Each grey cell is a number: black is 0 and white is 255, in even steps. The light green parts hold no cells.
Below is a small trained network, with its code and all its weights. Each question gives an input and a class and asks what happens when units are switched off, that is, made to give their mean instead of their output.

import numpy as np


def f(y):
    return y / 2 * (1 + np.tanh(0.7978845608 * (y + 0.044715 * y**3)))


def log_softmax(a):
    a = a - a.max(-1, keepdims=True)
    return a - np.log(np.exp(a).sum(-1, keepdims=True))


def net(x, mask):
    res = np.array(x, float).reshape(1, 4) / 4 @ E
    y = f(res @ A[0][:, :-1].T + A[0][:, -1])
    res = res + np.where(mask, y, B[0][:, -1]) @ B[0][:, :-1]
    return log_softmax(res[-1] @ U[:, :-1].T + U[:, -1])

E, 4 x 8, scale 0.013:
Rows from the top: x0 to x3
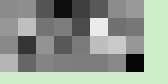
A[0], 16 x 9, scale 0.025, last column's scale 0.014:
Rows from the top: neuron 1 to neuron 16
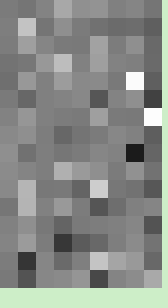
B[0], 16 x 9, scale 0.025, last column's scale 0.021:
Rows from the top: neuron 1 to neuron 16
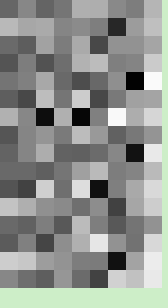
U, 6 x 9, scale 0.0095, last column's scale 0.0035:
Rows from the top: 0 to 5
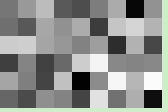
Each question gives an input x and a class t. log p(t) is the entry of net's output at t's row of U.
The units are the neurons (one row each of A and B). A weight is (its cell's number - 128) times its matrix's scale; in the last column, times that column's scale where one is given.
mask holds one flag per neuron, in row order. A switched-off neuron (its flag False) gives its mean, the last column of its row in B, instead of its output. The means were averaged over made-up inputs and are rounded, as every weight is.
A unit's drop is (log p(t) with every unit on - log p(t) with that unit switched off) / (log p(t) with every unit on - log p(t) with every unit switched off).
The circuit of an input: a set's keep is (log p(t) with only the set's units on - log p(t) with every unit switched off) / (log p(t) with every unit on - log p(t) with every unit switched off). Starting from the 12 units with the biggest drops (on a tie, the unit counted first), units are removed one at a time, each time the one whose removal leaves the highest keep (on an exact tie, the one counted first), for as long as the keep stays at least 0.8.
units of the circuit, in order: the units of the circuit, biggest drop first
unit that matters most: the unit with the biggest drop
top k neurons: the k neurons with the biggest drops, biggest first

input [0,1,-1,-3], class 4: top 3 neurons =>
(neuron 9; neuron 11; neuron 7)
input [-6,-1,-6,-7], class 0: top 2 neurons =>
(neuron 5; neuron 15)
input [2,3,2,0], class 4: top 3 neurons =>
(neuron 7; neuron 6; neuron 2)
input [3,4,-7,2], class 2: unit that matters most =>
neuron 2
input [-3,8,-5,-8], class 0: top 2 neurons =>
(neuron 5; neuron 16)
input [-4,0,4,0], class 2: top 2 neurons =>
(neuron 15; neuron 14)
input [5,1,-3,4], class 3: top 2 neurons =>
(neuron 5; neuron 14)
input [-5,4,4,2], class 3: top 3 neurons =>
(neuron 4; neuron 16; neuron 12)
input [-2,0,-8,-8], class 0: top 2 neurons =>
(neuron 5; neuron 15)
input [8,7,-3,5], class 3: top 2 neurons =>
(neuron 14; neuron 16)
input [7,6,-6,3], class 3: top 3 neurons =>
(neuron 14; neuron 15; neuron 16)
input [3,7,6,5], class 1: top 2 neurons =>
(neuron 11; neuron 5)
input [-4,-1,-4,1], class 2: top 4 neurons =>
(neuron 14; neuron 12; neuron 2; neuron 7)
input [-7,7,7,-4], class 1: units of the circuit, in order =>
(neuron 11)
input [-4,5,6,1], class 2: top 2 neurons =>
(neuron 15; neuron 16)
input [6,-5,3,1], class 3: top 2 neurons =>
(neuron 14; neuron 11)
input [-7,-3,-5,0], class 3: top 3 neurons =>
(neuron 15; neuron 4; neuron 10)
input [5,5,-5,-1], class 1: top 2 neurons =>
(neuron 11; neuron 15)
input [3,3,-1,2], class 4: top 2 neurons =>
(neuron 7; neuron 5)
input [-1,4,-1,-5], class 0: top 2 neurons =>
(neuron 5; neuron 16)
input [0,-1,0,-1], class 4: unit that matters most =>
neuron 11
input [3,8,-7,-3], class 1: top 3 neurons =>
(neuron 11; neuron 15; neuron 3)
